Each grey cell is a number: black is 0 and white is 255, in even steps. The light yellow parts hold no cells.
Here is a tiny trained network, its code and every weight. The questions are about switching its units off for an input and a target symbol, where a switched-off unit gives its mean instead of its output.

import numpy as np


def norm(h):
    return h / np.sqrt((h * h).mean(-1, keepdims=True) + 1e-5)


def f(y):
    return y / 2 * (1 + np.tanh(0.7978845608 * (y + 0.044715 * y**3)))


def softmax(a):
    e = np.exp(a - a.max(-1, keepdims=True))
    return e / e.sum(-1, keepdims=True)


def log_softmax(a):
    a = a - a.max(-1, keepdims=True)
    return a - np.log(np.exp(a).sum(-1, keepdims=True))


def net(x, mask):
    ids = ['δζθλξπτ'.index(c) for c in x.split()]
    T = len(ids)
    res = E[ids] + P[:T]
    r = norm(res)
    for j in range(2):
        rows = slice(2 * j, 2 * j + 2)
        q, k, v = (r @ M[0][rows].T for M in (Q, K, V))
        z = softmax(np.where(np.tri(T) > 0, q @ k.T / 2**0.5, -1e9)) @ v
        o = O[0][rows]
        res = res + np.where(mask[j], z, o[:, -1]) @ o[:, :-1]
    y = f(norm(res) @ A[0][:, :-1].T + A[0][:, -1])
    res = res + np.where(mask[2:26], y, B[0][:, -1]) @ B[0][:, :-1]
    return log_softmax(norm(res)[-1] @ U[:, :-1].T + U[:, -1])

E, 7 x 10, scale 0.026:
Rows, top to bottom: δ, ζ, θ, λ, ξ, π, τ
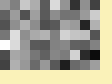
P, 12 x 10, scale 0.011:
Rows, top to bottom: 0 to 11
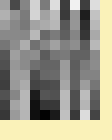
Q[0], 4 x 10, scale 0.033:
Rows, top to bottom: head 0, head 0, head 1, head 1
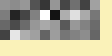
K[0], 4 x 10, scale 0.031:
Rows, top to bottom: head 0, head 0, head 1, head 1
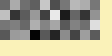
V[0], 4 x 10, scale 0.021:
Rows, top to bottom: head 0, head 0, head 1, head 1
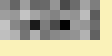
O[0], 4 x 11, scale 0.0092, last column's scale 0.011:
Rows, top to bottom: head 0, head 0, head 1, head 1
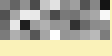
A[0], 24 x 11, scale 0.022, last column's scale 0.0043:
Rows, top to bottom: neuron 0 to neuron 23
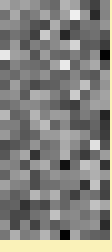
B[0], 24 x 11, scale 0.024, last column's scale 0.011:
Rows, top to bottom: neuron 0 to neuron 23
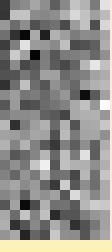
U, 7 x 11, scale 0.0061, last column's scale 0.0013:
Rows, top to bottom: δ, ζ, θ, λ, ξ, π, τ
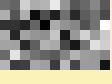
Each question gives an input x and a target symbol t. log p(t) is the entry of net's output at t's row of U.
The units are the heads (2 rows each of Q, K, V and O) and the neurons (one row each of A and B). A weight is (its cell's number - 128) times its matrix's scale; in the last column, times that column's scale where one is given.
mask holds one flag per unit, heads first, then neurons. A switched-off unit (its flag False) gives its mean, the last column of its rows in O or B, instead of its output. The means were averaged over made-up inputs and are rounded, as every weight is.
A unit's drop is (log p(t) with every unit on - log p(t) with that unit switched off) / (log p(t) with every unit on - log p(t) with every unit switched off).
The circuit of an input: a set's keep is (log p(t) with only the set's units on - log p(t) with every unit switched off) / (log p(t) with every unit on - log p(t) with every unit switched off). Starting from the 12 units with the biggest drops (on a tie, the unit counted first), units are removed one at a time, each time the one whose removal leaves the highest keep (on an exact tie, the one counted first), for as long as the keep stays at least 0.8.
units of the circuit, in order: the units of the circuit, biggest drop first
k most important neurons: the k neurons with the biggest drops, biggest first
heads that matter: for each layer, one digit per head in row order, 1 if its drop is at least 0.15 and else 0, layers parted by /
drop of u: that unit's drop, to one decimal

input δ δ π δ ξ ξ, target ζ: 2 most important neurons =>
[neuron 5; neuron 2]
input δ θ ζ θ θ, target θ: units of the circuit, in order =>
[head 1; neuron 22; head 0]
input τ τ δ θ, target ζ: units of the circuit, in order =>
[neuron 14]
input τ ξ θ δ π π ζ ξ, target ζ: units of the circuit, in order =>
[neuron 5; neuron 1]
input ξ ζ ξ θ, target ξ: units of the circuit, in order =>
[neuron 20; head 0]
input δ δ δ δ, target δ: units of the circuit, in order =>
[head 1; head 0; neuron 2; neuron 10]
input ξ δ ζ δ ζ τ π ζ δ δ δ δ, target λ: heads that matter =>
01
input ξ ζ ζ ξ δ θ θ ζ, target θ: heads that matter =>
01
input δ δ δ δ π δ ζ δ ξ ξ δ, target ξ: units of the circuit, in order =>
[head 1; neuron 6]
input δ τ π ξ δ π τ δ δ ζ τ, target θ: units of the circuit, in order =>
[neuron 3; head 0]
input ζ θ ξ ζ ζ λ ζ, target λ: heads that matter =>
01
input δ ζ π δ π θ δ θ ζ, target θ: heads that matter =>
01
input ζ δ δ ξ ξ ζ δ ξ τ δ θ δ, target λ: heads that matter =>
10
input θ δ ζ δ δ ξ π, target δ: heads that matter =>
00
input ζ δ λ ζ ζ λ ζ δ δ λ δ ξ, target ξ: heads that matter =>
01
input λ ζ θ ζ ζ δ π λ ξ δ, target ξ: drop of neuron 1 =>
0.2
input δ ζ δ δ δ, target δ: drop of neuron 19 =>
0.1
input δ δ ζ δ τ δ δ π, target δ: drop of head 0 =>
0.1
